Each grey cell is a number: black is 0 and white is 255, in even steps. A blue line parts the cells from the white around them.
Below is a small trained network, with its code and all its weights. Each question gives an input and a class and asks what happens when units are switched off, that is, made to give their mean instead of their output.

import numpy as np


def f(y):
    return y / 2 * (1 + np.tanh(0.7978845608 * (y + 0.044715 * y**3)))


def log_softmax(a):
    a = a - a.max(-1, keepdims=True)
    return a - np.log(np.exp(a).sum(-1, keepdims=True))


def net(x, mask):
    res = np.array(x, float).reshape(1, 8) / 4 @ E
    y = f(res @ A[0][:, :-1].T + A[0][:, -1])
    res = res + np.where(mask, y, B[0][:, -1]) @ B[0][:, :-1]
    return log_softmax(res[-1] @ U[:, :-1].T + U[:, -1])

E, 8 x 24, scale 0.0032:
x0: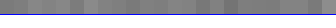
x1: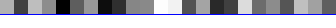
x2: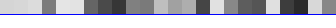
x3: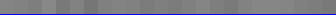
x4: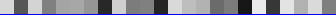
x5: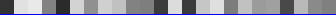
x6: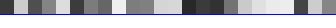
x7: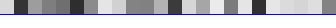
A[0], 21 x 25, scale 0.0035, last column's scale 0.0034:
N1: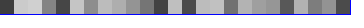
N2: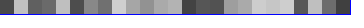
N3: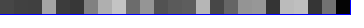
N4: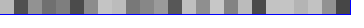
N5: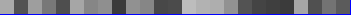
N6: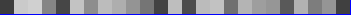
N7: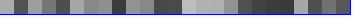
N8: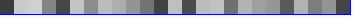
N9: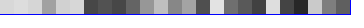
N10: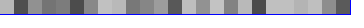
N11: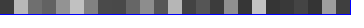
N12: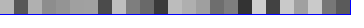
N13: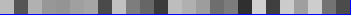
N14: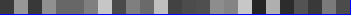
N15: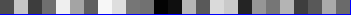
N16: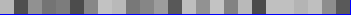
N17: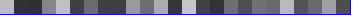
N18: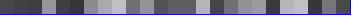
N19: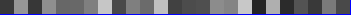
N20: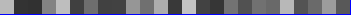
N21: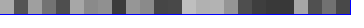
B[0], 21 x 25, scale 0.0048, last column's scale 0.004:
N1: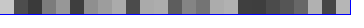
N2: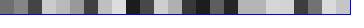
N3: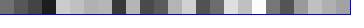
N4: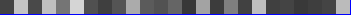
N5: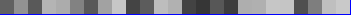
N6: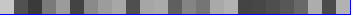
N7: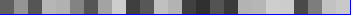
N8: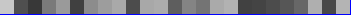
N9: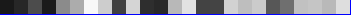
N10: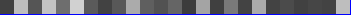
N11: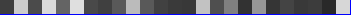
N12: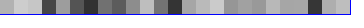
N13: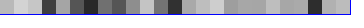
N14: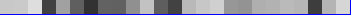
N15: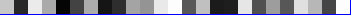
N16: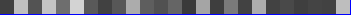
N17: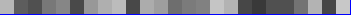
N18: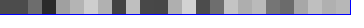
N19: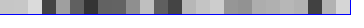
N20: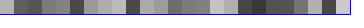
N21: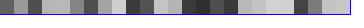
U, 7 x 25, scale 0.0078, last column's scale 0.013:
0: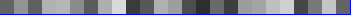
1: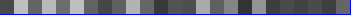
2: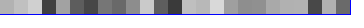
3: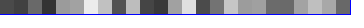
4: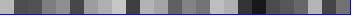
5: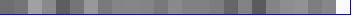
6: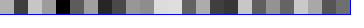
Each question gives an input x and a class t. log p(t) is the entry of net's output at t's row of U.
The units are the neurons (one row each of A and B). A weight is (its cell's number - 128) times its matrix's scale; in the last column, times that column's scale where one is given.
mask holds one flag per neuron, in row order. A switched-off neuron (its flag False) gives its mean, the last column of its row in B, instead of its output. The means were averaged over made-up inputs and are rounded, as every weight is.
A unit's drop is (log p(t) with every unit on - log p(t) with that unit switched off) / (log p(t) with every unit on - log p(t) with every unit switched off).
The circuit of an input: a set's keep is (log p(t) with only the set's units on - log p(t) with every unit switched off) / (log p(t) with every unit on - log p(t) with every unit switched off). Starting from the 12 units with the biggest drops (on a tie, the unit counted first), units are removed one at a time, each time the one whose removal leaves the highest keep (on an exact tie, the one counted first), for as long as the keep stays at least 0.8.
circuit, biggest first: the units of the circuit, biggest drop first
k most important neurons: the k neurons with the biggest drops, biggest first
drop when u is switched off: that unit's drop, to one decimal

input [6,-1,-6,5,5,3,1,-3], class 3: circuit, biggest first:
[N18; N3]
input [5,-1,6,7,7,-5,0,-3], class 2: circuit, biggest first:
[N13]
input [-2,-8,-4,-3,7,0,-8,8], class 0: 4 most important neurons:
[N21; N7; N5; N11]
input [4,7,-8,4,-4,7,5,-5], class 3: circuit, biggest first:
[N18; N3]
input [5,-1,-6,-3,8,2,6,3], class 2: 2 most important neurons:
[N13; N12]
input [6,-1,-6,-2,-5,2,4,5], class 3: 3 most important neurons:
[N18; N3; N11]
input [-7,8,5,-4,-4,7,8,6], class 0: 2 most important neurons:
[N2; N15]
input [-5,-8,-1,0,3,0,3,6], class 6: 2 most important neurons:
[N15; N11]
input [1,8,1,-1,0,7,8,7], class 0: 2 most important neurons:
[N2; N15]
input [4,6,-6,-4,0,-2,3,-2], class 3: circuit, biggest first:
[N15; N18; N3]
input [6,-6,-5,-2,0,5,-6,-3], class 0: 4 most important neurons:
[N21; N7; N5; N9]
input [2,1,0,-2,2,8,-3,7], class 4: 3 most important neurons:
[N1; N8; N6]
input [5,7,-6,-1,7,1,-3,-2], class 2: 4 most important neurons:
[N13; N12; N15; N9]
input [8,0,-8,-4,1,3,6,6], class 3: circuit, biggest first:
[N18]
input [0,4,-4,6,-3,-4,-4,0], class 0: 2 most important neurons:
[N15; N9]
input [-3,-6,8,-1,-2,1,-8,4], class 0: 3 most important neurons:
[N21; N7; N5]
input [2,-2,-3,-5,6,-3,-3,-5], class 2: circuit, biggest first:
[N13; N12]
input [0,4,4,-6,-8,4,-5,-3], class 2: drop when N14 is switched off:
0.3
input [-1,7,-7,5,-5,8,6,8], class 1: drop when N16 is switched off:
0.3
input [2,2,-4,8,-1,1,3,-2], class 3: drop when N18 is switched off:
0.2
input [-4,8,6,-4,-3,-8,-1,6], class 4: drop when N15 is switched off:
0.4
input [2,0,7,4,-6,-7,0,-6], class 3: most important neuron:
[N9]
